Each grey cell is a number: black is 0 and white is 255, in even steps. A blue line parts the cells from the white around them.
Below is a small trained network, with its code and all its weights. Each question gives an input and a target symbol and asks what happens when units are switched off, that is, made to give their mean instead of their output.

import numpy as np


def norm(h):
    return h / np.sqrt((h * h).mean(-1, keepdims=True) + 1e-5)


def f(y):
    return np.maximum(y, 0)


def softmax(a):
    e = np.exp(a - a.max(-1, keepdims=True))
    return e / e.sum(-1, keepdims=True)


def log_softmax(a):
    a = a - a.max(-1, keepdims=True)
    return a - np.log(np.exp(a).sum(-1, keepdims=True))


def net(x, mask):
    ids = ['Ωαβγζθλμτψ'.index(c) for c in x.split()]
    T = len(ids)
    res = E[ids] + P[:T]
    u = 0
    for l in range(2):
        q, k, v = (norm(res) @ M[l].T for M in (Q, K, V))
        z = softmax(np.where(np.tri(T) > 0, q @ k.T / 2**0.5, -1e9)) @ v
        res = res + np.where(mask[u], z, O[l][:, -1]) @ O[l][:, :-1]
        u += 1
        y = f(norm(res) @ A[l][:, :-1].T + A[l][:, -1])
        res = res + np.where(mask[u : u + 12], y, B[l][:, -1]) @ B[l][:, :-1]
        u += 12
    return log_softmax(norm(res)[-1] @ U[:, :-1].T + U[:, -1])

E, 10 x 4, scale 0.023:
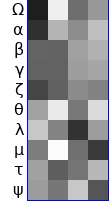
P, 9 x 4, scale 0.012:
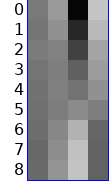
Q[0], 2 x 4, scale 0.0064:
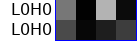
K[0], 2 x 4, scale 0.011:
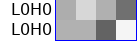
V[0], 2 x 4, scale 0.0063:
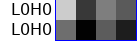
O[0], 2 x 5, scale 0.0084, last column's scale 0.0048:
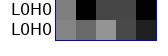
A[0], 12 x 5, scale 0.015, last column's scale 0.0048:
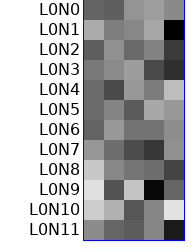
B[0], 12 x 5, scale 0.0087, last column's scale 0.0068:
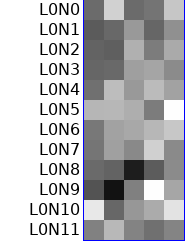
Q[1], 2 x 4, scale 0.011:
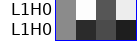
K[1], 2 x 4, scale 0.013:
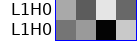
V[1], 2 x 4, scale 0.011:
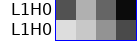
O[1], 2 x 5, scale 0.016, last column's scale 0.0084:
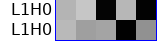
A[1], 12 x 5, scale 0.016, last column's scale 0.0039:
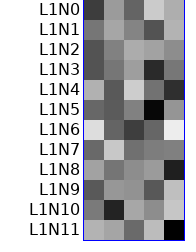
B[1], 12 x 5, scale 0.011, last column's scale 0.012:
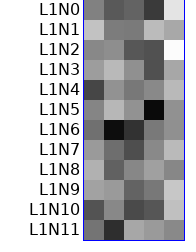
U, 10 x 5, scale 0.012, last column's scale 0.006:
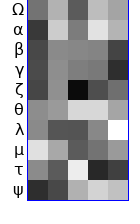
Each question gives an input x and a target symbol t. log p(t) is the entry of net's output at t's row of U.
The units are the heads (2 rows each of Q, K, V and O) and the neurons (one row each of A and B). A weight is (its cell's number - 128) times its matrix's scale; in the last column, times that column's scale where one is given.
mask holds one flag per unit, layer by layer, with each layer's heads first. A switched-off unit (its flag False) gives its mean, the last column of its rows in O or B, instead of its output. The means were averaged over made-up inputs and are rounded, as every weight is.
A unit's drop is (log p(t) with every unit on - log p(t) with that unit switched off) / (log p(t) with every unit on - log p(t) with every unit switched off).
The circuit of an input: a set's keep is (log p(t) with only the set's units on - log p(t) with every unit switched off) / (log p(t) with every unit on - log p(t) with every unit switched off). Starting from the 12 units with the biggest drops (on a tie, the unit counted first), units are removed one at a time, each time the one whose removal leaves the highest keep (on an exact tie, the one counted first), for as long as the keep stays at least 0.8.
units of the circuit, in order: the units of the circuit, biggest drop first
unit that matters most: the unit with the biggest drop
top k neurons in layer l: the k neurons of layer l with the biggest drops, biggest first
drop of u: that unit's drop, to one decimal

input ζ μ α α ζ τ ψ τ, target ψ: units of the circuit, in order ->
L1H0, L0N9
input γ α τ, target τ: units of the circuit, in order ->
L1H0, L0N9
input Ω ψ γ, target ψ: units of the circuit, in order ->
L1H0, L0H0, L0N9
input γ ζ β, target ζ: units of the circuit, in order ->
L0N10, L0N0, L1N2
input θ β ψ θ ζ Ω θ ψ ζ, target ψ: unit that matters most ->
L0N9
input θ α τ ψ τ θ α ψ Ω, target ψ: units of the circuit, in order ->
L0N9, L1H0
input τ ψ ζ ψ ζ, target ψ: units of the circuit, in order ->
L1H0, L0H0, L0N9
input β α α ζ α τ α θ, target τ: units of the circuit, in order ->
L1H0, L0N10
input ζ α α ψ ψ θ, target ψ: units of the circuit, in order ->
L1H0, L0N9
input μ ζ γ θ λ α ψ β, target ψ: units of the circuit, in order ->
L0N9, L1H0, L0N5
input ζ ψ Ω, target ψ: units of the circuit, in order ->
L1H0, L0H0, L0N9
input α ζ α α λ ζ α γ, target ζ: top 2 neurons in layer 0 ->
L0N5, L0N10
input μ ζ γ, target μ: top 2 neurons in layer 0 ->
L0N0, L0N9
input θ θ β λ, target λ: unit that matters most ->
L1N6
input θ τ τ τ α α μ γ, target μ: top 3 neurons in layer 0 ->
L0N0, L0N10, L0N9
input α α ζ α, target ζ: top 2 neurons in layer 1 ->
L1N0, L1N2
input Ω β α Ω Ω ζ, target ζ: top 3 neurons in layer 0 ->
L0N10, L0N9, L0N0
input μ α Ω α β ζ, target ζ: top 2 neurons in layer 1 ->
L1N0, L1N2
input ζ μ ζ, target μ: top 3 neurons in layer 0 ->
L0N0, L0N10, L0N9
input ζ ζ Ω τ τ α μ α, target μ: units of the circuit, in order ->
L1H0
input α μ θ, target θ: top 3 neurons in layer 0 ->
L0N10, L0N5, L0N0
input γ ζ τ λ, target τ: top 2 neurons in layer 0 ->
L0N1, L0N9
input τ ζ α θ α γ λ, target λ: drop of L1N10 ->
0.0
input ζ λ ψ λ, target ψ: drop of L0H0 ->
-0.1
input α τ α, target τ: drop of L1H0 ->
0.6
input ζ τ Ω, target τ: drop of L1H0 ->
0.7
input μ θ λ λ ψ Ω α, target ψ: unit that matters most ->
L1H0
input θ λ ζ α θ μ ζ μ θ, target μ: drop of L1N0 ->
-0.1
